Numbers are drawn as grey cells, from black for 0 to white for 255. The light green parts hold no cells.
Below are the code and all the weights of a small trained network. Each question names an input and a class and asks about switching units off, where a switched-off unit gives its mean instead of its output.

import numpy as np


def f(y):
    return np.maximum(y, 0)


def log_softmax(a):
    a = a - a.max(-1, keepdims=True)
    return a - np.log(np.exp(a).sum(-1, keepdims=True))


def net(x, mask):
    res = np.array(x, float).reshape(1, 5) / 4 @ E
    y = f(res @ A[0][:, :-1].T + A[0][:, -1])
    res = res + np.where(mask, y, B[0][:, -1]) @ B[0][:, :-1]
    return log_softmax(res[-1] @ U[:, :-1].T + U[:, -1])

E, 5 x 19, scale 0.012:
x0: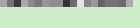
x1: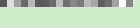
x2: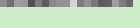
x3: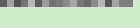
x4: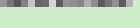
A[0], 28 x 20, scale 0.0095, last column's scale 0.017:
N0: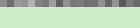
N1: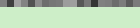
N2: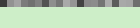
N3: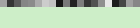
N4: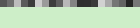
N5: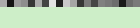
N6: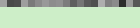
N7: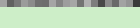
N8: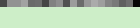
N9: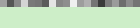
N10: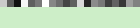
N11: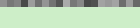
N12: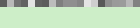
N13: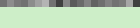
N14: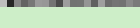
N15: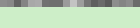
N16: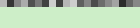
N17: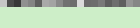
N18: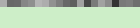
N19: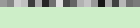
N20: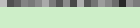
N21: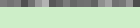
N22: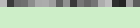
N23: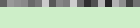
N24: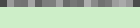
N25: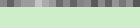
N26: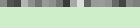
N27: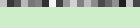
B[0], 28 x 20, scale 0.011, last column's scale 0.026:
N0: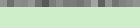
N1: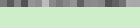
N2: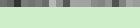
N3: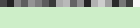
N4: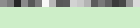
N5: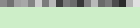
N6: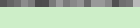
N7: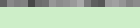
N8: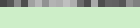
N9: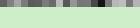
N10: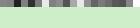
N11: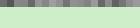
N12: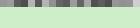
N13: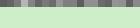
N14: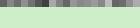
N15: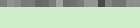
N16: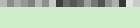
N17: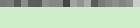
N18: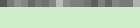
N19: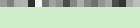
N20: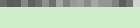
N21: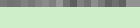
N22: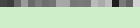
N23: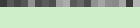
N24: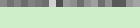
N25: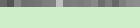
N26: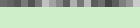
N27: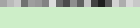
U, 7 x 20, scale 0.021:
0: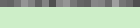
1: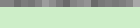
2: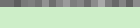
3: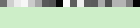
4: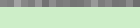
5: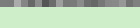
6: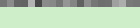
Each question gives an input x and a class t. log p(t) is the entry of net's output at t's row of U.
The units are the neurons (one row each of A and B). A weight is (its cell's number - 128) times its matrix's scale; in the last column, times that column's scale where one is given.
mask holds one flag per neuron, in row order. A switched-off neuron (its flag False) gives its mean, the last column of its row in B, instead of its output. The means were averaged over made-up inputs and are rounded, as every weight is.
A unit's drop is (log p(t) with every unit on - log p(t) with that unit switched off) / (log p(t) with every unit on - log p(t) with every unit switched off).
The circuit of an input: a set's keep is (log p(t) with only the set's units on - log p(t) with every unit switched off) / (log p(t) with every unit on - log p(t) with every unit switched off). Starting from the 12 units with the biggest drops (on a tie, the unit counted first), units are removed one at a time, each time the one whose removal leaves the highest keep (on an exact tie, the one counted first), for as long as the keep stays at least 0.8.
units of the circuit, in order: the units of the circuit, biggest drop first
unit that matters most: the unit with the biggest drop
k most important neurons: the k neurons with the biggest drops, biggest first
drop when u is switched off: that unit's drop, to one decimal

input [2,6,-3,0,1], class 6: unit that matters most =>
N10
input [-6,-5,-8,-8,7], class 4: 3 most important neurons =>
N5, N16, N27
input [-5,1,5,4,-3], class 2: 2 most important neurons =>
N23, N27
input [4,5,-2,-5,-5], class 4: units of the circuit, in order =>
N10, N4
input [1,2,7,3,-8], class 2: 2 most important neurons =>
N23, N27
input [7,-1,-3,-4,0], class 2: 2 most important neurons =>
N3, N16
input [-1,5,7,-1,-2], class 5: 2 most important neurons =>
N4, N10
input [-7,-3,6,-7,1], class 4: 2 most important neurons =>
N5, N10
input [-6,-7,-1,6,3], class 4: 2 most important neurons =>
N5, N16
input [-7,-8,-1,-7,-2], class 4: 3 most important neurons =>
N5, N16, N10
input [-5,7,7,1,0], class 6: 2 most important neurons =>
N10, N4
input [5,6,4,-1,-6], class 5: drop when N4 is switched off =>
0.3
